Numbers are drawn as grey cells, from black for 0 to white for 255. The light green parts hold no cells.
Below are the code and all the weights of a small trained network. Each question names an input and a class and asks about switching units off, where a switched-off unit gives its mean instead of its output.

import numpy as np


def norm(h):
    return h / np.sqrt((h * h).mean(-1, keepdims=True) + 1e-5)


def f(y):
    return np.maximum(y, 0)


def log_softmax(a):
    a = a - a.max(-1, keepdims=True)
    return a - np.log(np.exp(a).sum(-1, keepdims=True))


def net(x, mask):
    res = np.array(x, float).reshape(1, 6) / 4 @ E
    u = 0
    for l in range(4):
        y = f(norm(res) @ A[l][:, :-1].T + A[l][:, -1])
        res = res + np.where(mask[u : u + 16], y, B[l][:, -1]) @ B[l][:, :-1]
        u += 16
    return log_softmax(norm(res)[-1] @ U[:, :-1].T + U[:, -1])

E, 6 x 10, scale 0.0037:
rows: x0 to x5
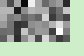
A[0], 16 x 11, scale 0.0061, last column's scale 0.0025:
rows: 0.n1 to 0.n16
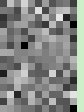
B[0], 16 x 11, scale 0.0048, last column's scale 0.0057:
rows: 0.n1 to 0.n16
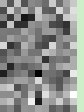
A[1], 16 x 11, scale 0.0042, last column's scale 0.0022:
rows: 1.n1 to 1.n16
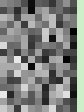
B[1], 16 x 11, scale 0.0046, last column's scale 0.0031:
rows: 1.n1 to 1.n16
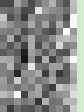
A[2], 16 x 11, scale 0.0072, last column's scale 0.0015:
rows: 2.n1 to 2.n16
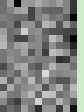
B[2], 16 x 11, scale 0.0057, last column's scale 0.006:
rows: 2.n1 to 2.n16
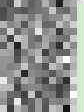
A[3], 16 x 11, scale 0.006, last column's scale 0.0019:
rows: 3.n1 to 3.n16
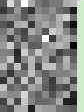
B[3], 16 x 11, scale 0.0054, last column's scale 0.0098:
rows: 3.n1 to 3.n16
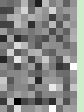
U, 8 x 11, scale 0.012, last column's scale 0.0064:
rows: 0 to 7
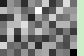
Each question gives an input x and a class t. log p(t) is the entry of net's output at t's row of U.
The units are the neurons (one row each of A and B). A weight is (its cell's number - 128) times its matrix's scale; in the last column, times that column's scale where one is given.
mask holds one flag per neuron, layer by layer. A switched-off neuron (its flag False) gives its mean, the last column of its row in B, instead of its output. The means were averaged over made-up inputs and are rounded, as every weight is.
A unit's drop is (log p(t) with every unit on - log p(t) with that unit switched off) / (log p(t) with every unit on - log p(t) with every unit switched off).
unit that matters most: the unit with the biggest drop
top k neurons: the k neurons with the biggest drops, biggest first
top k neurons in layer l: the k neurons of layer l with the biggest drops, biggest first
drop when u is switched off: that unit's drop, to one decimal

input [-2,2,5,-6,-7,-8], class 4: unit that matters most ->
0.n3
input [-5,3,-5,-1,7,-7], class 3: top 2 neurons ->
[0.n2, 3.n1]
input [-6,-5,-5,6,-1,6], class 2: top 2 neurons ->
[0.n11, 2.n16]
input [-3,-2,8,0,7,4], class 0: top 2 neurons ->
[0.n3, 0.n7]
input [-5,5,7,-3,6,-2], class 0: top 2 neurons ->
[0.n7, 1.n6]
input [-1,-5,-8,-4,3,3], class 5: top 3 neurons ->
[3.n15, 0.n4, 0.n15]
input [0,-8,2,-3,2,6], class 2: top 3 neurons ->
[0.n3, 0.n14, 0.n11]
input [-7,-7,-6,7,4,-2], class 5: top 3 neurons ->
[0.n2, 2.n13, 2.n8]
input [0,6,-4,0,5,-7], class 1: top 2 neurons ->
[2.n15, 0.n15]
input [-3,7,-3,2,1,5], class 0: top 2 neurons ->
[0.n7, 0.n2]
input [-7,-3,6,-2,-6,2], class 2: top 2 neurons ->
[0.n11, 0.n15]
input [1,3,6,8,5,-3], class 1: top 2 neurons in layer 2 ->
[2.n15, 2.n14]
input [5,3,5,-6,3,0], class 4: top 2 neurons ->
[1.n11, 2.n5]
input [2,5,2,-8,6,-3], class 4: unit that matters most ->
1.n11
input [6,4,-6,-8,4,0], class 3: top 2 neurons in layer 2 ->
[2.n16, 2.n14]
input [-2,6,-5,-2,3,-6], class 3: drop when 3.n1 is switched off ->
0.1
